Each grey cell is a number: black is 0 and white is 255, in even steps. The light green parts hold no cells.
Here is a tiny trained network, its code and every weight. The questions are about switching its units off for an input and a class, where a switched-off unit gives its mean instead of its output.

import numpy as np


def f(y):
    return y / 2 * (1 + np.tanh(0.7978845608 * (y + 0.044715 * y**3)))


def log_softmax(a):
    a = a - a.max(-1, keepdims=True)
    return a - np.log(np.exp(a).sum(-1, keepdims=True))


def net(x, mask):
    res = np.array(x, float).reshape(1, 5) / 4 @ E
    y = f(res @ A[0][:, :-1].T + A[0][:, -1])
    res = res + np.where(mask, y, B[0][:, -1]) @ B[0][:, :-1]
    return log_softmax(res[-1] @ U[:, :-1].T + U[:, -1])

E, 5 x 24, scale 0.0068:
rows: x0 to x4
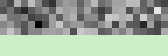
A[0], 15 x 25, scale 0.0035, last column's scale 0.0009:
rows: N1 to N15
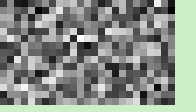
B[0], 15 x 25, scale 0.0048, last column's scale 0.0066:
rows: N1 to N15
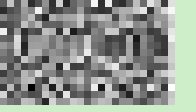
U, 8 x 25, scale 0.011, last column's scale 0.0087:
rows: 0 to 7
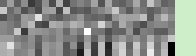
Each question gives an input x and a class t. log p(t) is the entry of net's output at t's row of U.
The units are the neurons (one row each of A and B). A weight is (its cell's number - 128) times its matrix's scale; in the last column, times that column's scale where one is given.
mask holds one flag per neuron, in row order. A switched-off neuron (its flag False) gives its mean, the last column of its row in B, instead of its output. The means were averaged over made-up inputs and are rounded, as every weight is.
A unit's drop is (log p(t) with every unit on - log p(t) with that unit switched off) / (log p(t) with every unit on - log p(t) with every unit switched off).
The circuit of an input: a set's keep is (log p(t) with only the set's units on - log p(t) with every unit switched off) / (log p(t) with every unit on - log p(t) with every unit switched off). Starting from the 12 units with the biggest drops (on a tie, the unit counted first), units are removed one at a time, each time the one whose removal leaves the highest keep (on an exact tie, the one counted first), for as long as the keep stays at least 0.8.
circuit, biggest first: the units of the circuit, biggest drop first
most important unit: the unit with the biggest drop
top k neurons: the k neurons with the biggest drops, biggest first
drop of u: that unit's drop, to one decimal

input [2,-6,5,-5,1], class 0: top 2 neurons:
[N13, N2]
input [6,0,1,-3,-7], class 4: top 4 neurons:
[N7, N8, N3, N12]
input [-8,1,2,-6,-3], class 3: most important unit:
N3
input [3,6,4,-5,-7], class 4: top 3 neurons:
[N8, N7, N13]
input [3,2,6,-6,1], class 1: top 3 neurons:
[N5, N2, N11]
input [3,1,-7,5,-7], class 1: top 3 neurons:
[N14, N10, N6]
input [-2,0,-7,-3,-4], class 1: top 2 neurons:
[N14, N10]
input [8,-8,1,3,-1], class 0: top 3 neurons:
[N13, N3, N12]
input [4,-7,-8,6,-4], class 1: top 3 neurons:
[N10, N14, N1]
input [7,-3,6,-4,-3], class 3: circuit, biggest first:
[N9, N2]
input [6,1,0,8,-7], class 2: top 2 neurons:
[N2, N11]
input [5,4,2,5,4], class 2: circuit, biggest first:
[N2, N11]
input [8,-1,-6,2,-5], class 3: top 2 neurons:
[N15, N9]
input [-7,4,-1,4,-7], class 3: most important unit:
N3
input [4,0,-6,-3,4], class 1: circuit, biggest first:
[N14, N10]
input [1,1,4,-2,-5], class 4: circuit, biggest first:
[N8, N7]
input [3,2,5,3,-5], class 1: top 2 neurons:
[N5, N6]
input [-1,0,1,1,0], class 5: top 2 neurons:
[N13, N2]
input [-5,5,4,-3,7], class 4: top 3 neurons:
[N6, N13, N9]
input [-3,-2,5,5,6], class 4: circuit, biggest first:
[N6]
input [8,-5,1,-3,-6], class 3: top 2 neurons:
[N9, N15]
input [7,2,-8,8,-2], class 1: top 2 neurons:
[N10, N14]
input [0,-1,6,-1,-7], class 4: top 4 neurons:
[N8, N7, N14, N10]
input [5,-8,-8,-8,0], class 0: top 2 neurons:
[N13, N5]
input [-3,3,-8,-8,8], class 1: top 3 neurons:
[N14, N10, N2]
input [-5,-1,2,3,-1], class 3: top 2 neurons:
[N3, N12]
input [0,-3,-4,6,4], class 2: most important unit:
N2
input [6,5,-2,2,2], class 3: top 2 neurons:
[N13, N15]
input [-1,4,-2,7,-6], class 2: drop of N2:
0.6
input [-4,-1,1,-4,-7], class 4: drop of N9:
0.0
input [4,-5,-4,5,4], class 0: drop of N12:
0.1
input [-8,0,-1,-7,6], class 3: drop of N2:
0.3
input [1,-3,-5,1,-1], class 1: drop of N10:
0.2
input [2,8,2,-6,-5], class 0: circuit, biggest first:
[N1]
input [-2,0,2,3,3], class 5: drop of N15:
0.2
